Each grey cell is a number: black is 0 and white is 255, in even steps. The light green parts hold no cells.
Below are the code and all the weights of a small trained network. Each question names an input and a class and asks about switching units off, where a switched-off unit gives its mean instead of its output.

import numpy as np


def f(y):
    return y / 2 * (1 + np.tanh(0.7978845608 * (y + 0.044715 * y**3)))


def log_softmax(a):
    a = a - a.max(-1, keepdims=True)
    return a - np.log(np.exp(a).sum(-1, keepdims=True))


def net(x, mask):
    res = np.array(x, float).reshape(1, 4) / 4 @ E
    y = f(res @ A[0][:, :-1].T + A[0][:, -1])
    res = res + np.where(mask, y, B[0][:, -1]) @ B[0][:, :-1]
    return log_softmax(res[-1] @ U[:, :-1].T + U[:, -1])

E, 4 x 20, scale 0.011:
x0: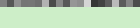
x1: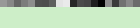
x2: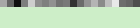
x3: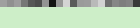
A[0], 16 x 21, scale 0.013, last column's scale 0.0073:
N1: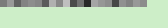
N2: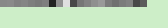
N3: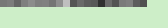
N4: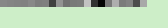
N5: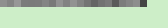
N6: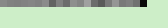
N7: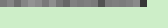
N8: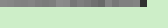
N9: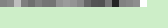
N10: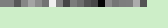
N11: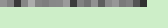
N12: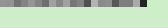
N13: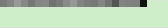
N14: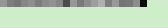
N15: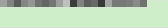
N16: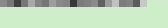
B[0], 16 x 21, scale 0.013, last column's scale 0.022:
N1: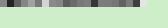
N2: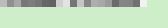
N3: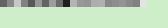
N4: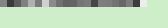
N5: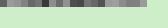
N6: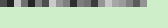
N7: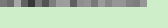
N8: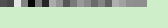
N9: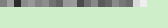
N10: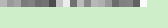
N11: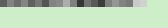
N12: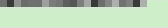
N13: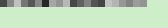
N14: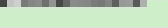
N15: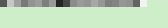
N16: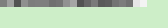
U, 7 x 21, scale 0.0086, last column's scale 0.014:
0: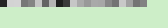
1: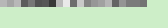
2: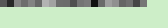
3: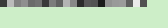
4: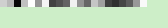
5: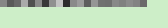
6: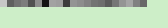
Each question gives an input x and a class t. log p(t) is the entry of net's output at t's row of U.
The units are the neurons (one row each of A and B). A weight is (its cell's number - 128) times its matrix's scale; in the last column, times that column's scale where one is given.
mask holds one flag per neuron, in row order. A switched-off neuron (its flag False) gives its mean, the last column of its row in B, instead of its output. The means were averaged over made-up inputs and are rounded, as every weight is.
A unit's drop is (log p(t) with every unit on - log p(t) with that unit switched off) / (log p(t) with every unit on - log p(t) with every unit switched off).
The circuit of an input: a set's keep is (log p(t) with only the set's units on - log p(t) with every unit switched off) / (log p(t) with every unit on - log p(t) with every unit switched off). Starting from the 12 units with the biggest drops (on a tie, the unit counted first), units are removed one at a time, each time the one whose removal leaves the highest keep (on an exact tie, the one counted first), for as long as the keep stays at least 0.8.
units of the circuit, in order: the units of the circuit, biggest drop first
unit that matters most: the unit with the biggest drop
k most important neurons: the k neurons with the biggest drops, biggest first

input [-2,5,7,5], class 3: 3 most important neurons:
(N11, N16, N10)
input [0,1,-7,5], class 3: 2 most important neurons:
(N9, N10)
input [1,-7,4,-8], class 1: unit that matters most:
N10
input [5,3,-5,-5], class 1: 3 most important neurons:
(N10, N1, N16)
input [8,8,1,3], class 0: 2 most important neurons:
(N3, N15)
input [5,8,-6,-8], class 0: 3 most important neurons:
(N3, N15, N2)
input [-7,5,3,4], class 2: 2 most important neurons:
(N1, N12)
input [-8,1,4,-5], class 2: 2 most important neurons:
(N1, N12)
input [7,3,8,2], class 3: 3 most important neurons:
(N16, N11, N1)
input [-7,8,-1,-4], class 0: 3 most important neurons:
(N15, N3, N4)
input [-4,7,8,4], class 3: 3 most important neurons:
(N11, N16, N14)
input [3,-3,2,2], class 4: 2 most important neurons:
(N3, N15)
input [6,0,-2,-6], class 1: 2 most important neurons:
(N10, N1)
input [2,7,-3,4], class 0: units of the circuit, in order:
(N3)
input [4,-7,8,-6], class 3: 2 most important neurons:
(N16, N15)
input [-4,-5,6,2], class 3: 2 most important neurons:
(N15, N3)
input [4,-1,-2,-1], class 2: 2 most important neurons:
(N16, N10)
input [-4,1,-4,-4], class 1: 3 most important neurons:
(N10, N4, N16)
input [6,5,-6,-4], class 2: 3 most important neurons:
(N4, N16, N11)
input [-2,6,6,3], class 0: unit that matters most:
N15
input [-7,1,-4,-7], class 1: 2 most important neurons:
(N10, N4)
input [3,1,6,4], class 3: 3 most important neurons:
(N11, N10, N16)
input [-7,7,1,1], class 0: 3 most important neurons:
(N15, N3, N4)
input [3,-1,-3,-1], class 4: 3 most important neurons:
(N11, N12, N1)
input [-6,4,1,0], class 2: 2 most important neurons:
(N1, N12)
